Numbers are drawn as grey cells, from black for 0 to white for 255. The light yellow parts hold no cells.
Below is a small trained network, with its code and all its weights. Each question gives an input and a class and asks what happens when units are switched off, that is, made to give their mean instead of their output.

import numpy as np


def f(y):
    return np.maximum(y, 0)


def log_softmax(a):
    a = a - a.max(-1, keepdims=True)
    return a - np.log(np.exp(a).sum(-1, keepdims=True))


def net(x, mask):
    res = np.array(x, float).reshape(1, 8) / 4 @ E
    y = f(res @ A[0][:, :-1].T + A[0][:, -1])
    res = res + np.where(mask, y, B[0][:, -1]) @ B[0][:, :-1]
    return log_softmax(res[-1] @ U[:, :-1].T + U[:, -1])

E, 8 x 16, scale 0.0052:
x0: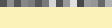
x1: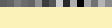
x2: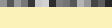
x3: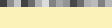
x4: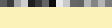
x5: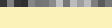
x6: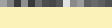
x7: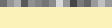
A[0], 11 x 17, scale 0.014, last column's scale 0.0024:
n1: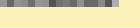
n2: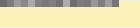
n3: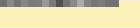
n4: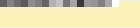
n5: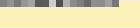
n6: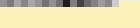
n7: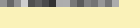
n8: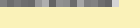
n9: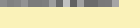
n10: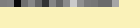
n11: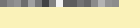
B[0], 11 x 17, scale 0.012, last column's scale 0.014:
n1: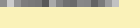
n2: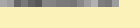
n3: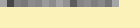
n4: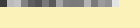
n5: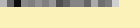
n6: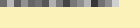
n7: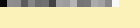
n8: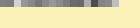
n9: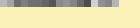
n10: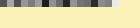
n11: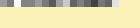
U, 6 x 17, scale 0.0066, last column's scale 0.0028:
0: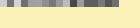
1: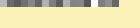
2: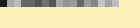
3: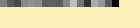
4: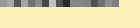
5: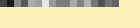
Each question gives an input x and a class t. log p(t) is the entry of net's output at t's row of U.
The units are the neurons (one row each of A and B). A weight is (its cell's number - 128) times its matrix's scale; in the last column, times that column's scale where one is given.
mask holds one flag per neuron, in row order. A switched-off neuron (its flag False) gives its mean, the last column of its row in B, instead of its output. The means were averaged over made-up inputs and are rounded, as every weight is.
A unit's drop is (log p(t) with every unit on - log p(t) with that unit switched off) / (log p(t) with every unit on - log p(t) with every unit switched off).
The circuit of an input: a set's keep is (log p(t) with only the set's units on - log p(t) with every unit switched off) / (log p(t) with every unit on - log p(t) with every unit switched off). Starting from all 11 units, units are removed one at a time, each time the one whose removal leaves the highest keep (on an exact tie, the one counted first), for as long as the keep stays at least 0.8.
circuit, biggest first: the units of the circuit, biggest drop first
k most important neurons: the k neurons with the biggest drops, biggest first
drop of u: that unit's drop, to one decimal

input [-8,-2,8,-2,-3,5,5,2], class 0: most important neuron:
(n10)
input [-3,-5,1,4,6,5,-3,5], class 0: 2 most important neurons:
(n11 n4)
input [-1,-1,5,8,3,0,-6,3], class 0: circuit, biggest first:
(n7 n10)
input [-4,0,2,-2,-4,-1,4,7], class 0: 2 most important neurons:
(n7 n10)
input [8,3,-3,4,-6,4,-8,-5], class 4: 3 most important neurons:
(n7 n6 n5)
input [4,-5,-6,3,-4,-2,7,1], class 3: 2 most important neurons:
(n6 n9)
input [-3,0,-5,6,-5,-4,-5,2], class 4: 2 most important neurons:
(n7 n6)
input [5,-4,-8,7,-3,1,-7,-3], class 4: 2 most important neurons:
(n5 n7)
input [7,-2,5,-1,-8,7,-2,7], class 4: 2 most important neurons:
(n7 n11)
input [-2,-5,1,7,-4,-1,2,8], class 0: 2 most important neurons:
(n7 n4)
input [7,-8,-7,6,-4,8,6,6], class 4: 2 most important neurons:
(n10 n5)
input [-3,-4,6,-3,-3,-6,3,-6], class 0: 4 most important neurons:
(n10 n6 n3 n5)
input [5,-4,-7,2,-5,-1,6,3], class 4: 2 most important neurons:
(n10 n7)
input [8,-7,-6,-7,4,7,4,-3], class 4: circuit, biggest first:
(n10)
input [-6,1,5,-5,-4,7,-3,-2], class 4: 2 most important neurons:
(n7 n11)
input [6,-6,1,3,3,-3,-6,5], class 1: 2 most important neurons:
(n10 n7)
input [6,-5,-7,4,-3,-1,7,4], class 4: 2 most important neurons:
(n10 n7)
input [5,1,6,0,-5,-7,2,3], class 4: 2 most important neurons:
(n11 n7)
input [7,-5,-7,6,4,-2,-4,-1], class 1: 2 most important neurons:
(n5 n10)
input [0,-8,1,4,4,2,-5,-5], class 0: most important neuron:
(n7)
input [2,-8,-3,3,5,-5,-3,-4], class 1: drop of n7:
0.0
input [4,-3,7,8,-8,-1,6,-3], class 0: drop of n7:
0.1
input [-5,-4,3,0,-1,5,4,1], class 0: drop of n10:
0.2
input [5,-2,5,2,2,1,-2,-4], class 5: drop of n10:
0.2
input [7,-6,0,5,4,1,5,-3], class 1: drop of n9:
0.1
